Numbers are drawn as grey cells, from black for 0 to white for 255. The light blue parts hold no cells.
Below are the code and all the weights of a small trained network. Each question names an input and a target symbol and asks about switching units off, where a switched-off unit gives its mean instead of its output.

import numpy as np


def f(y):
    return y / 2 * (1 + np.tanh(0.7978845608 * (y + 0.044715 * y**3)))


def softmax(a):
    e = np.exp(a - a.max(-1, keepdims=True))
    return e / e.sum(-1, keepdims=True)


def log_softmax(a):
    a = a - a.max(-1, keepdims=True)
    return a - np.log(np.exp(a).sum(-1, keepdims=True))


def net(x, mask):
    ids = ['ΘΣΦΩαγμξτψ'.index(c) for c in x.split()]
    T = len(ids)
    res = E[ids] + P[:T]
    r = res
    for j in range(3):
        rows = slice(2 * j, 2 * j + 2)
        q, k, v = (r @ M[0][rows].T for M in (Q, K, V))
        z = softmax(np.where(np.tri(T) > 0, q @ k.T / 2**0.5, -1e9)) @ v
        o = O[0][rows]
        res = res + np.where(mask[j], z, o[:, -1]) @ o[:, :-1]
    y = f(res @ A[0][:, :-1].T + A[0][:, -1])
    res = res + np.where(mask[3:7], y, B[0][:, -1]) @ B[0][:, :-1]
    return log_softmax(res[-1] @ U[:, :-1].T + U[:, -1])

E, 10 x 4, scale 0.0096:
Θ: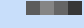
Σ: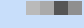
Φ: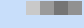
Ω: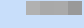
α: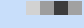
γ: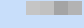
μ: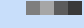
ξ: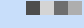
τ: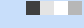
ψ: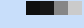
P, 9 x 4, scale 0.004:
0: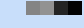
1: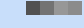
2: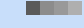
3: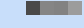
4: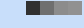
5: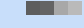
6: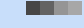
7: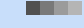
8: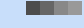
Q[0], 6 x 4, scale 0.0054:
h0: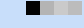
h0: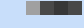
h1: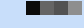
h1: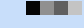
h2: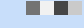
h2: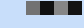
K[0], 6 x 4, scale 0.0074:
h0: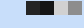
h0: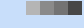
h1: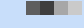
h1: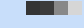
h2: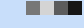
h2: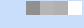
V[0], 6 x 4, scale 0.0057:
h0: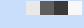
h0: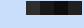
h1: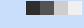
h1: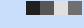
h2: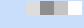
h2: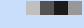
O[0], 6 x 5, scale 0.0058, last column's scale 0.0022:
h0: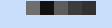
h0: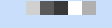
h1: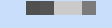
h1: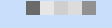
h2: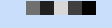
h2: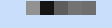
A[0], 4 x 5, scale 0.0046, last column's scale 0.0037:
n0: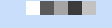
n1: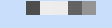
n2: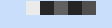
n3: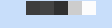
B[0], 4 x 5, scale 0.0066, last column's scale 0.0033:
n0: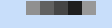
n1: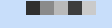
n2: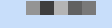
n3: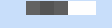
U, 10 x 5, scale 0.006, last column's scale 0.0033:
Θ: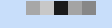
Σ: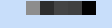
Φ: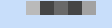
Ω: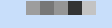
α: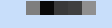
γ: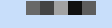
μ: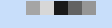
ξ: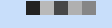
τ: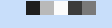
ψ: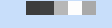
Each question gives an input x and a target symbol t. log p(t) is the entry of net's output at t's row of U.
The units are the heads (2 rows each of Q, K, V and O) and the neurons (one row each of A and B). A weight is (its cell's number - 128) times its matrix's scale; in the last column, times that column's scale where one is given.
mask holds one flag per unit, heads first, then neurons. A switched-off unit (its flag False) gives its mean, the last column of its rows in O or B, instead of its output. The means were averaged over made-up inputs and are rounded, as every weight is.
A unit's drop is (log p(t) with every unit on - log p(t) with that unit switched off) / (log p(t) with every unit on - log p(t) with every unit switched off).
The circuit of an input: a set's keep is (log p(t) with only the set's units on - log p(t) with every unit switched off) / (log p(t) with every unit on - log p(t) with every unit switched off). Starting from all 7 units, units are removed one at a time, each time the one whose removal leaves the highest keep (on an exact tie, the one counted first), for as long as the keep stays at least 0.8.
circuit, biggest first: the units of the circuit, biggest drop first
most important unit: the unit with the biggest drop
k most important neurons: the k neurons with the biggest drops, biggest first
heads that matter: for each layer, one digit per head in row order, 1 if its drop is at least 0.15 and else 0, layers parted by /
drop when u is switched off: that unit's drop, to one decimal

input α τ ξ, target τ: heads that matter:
100
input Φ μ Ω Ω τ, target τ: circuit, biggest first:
(h0 n1)
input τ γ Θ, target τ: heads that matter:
101
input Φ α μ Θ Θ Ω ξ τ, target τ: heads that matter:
100
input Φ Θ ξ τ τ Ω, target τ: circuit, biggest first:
(h0 n1 h2)
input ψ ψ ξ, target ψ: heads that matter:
110
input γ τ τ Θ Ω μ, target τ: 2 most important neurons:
(n1 n3)
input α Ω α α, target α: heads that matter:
111
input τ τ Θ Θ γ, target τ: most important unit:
h0
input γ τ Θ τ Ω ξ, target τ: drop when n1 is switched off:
0.3
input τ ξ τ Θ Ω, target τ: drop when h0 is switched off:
0.5
